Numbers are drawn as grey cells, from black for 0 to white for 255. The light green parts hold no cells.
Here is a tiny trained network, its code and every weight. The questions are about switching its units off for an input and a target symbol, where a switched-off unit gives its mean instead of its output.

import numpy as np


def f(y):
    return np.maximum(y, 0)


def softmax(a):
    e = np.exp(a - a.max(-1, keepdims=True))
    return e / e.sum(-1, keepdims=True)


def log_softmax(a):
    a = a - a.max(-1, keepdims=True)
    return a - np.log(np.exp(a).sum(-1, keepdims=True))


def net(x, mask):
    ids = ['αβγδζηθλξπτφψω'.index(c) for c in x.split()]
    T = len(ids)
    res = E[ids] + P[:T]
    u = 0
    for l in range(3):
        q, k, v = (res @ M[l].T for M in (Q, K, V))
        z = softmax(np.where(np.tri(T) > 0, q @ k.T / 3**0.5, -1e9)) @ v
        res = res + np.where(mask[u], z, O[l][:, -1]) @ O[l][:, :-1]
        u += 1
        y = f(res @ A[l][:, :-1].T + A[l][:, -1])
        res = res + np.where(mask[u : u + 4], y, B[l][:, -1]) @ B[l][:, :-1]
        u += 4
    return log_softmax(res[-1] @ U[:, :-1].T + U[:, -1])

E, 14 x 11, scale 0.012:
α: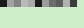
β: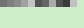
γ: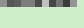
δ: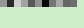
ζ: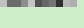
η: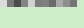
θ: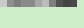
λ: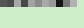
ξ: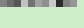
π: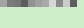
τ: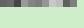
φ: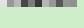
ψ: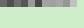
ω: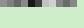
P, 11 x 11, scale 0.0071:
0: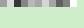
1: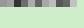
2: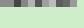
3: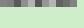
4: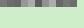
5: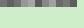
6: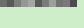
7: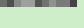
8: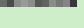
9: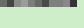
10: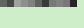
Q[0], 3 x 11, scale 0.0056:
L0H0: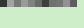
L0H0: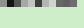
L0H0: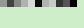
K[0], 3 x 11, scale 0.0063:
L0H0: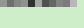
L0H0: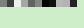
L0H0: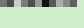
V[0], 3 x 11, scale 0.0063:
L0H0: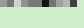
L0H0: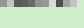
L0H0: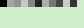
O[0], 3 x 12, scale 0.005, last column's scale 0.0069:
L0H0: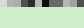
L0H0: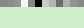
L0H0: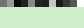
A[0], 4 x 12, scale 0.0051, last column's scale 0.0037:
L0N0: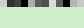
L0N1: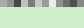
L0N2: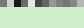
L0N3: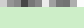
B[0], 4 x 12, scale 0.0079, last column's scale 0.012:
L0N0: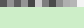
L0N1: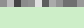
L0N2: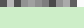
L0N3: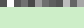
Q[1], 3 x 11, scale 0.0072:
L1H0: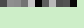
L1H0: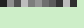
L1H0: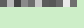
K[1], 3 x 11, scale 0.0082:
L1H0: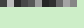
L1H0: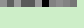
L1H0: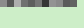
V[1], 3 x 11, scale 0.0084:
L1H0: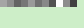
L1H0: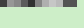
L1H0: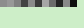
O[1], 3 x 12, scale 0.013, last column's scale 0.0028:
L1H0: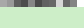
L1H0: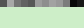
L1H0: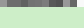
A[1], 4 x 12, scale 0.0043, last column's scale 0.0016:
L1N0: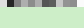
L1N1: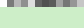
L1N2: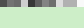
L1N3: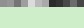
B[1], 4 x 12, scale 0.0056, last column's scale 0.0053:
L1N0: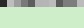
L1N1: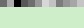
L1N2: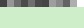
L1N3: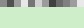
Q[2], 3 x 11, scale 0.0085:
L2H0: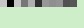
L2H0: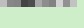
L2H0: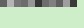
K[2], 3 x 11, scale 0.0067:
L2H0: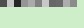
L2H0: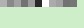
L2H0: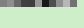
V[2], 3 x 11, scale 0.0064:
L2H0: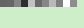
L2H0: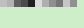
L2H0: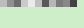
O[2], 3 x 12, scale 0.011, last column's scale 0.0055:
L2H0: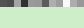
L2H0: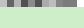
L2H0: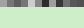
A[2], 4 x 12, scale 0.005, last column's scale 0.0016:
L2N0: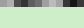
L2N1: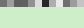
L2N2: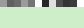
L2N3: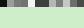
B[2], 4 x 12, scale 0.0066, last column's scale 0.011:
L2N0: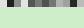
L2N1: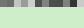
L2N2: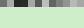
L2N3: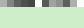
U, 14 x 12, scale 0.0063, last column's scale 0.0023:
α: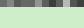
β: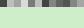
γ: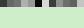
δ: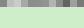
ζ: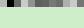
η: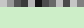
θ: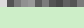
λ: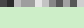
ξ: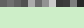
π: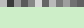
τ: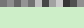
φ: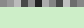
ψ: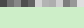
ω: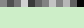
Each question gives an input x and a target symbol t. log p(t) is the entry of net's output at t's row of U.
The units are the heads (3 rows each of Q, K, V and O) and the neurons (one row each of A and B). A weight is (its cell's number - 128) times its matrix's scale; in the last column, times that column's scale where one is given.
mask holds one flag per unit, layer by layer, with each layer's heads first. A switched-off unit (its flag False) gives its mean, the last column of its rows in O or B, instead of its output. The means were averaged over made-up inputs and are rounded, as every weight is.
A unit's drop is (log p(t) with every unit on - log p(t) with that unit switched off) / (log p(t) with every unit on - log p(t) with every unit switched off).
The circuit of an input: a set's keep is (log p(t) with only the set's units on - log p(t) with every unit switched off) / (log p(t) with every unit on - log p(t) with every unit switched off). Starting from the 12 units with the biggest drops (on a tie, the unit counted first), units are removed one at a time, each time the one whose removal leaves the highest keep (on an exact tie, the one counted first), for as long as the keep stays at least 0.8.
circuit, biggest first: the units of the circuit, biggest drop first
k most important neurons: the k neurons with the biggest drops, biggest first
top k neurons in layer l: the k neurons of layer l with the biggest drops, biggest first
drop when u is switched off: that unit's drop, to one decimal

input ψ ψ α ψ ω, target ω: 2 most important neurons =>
(L2N0; L0N2)
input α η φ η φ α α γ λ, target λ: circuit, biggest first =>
(L1H0; L0N0; L0N2)
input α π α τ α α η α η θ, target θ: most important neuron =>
(L0N2)
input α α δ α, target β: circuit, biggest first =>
(L1H0; L2H0)
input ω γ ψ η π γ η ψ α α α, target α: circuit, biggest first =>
(L0H0; L1H0)
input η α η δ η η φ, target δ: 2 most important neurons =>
(L0N3; L0N2)
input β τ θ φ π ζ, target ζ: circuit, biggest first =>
(L1H0; L0H0)
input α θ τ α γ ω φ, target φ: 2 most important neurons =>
(L2N3; L0N3)
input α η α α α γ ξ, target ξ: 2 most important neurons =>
(L2N2; L0N1)
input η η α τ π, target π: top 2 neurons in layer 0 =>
(L0N2; L0N1)
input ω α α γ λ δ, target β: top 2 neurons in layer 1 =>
(L1N0; L1N2)
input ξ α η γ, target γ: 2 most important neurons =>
(L2N3; L0N2)
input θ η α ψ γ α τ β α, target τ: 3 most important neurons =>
(L0N0; L0N1; L2N3)
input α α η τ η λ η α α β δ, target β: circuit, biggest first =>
(L2H0)
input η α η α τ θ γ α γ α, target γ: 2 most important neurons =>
(L0N0; L2N3)
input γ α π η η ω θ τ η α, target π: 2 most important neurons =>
(L0N0; L0N3)
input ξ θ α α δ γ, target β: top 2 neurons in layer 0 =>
(L0N3; L0N2)
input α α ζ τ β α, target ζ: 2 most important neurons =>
(L0N0; L0N3)
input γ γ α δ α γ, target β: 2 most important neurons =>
(L0N2; L0N3)
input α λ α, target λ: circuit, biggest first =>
(L1H0)
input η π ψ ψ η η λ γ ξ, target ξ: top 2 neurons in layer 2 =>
(L2N2; L2N0)
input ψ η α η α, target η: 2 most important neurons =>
(L0N0; L0N3)
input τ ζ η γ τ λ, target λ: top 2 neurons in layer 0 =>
(L0N2; L0N3)
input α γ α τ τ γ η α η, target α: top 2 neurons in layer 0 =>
(L0N0; L0N3)
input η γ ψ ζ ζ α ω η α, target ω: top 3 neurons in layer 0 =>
(L0N0; L0N3; L0N1)
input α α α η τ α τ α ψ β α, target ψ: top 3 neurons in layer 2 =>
(L2N3; L2N1; L2N0)
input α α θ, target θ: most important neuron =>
(L2N0)
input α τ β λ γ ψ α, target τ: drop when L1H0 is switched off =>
0.6
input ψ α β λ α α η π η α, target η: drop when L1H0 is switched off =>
0.5
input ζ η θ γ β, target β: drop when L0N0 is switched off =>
-0.1
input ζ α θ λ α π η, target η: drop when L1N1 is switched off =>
0.0
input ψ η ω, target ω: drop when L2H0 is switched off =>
0.1
